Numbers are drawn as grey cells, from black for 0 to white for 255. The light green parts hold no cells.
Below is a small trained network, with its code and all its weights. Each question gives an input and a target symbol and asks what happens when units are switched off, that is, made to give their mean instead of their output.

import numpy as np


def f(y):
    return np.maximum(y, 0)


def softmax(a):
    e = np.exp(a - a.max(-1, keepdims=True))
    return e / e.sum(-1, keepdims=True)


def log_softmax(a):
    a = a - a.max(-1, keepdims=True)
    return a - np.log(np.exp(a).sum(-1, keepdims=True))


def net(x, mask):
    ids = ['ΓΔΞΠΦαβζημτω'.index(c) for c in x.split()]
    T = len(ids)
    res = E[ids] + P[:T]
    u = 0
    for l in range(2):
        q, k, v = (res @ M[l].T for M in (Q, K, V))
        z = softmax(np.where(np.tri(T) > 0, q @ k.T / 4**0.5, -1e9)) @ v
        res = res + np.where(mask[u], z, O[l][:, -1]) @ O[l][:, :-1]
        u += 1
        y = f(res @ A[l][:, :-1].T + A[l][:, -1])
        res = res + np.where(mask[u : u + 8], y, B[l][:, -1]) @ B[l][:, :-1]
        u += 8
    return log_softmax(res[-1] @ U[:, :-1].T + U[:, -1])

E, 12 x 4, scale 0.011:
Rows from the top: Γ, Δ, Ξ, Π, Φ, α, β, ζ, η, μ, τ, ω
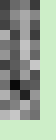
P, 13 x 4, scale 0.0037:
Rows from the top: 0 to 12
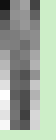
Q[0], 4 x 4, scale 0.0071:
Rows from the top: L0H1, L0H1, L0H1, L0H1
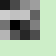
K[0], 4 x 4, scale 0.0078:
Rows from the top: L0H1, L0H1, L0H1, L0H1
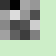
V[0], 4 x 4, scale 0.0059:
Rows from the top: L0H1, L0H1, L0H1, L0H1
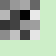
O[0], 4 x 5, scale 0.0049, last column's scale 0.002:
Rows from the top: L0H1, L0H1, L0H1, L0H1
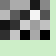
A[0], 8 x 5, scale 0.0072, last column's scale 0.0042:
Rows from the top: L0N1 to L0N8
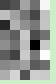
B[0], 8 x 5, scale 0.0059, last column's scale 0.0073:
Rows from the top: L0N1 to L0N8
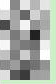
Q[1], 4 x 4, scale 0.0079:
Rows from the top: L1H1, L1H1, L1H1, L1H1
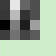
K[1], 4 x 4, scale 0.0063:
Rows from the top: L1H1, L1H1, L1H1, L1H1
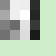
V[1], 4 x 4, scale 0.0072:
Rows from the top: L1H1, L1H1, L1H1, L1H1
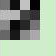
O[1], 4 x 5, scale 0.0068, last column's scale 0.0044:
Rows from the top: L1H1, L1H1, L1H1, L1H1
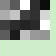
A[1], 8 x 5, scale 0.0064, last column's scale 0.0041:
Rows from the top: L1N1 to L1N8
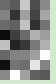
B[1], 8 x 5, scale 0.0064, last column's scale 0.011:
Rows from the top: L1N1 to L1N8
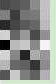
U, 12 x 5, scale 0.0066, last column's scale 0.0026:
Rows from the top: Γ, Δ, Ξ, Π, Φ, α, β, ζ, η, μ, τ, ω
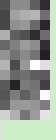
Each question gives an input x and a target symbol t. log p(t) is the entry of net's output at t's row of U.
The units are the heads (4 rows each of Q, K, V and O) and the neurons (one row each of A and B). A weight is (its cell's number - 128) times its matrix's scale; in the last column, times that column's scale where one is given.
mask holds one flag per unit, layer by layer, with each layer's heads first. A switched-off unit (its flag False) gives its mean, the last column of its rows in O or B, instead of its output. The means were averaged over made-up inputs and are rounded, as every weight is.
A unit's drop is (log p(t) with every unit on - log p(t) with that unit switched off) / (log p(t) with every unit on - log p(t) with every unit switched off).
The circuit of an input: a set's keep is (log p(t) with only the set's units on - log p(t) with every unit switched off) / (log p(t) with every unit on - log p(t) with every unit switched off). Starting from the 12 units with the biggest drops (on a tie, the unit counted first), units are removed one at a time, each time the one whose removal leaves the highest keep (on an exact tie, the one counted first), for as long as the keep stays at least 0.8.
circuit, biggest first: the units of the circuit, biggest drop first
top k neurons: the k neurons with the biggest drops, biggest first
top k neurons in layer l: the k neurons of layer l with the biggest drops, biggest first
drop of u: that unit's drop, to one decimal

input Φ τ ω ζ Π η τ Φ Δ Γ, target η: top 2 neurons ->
[L0N3, L1N3]
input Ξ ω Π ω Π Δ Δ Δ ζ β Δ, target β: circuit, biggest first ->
[L1H1, L1N5]
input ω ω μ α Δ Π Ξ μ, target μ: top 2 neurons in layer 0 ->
[L0N8, L0N1]
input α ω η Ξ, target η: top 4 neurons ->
[L0N3, L1N3, L1N1, L1N2]
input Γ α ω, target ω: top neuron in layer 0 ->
[L0N2]
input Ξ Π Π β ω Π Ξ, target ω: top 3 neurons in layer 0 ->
[L0N1, L0N6, L0N2]
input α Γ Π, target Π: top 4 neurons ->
[L0N5, L1N5, L0N4, L0N3]
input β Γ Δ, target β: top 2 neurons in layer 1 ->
[L1N5, L1N6]
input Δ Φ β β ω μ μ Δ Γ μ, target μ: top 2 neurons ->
[L1N5, L0N8]
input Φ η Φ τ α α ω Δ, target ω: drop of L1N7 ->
0.0
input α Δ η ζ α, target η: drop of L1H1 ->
1.0
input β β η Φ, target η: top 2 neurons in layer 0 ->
[L0N3, L0N2]
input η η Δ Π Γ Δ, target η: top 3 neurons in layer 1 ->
[L1N3, L1N1, L1N2]
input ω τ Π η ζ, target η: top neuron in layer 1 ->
[L1N3]
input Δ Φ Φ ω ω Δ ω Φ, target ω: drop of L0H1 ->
0.1
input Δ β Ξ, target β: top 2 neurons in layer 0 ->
[L0N1, L0N5]
